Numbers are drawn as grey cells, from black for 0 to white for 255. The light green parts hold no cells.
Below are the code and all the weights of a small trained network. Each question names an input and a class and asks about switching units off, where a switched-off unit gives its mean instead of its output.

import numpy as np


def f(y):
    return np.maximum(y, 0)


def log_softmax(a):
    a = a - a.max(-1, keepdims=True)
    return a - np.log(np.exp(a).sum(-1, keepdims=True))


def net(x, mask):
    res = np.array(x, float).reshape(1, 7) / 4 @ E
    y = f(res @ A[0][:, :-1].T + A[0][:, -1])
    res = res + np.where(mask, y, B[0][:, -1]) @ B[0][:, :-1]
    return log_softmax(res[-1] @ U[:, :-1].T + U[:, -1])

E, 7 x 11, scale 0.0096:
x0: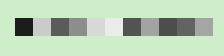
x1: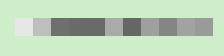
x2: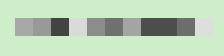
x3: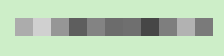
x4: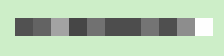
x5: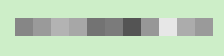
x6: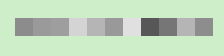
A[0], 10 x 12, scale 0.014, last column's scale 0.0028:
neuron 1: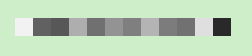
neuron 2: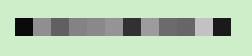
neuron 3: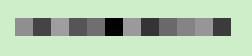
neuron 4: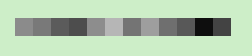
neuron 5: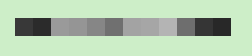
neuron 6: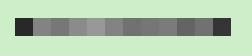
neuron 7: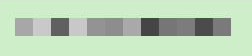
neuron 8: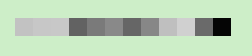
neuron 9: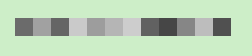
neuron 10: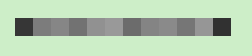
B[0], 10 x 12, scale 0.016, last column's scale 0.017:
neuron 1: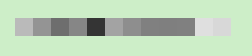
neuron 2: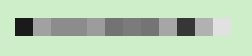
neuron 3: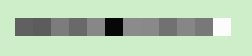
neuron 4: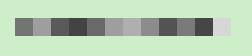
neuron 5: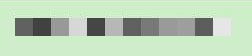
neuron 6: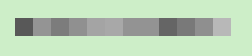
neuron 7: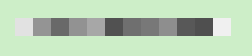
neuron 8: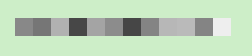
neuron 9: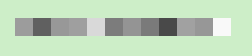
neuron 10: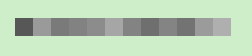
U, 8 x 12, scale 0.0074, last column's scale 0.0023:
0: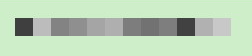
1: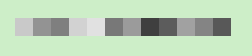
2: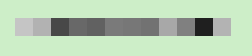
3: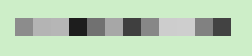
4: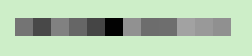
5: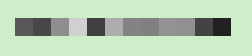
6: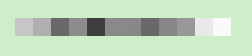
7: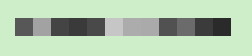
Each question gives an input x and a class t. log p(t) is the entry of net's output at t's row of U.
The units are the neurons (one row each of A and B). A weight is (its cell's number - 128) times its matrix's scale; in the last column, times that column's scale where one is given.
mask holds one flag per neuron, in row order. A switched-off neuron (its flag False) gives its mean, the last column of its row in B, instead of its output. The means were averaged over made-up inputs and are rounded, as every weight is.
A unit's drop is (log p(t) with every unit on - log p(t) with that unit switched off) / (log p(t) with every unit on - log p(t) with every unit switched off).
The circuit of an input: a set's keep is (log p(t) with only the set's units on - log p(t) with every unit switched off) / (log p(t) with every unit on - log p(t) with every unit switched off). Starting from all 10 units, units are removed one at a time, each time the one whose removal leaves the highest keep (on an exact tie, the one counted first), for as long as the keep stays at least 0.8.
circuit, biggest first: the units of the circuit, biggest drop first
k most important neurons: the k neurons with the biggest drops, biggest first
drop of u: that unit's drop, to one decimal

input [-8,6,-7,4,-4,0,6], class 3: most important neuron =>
[neuron 8]
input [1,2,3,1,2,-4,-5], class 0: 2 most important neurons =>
[neuron 2; neuron 3]
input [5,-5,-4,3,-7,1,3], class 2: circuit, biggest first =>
[neuron 7; neuron 4]
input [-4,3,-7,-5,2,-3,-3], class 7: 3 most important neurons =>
[neuron 4; neuron 9; neuron 8]
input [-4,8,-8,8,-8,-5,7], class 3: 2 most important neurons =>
[neuron 8; neuron 3]
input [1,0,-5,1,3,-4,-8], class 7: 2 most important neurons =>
[neuron 4; neuron 9]
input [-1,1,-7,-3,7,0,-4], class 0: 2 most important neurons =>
[neuron 2; neuron 10]
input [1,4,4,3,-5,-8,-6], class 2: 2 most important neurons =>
[neuron 7; neuron 2]
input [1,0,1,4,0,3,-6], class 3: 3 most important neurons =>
[neuron 3; neuron 9; neuron 6]
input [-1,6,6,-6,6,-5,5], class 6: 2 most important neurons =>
[neuron 1; neuron 7]
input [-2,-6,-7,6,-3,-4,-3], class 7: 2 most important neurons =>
[neuron 4; neuron 9]
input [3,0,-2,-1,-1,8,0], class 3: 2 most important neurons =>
[neuron 8; neuron 9]
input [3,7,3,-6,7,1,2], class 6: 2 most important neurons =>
[neuron 1; neuron 6]
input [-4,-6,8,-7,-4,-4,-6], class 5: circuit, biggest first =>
[neuron 5]
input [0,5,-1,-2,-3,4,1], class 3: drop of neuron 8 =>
0.3
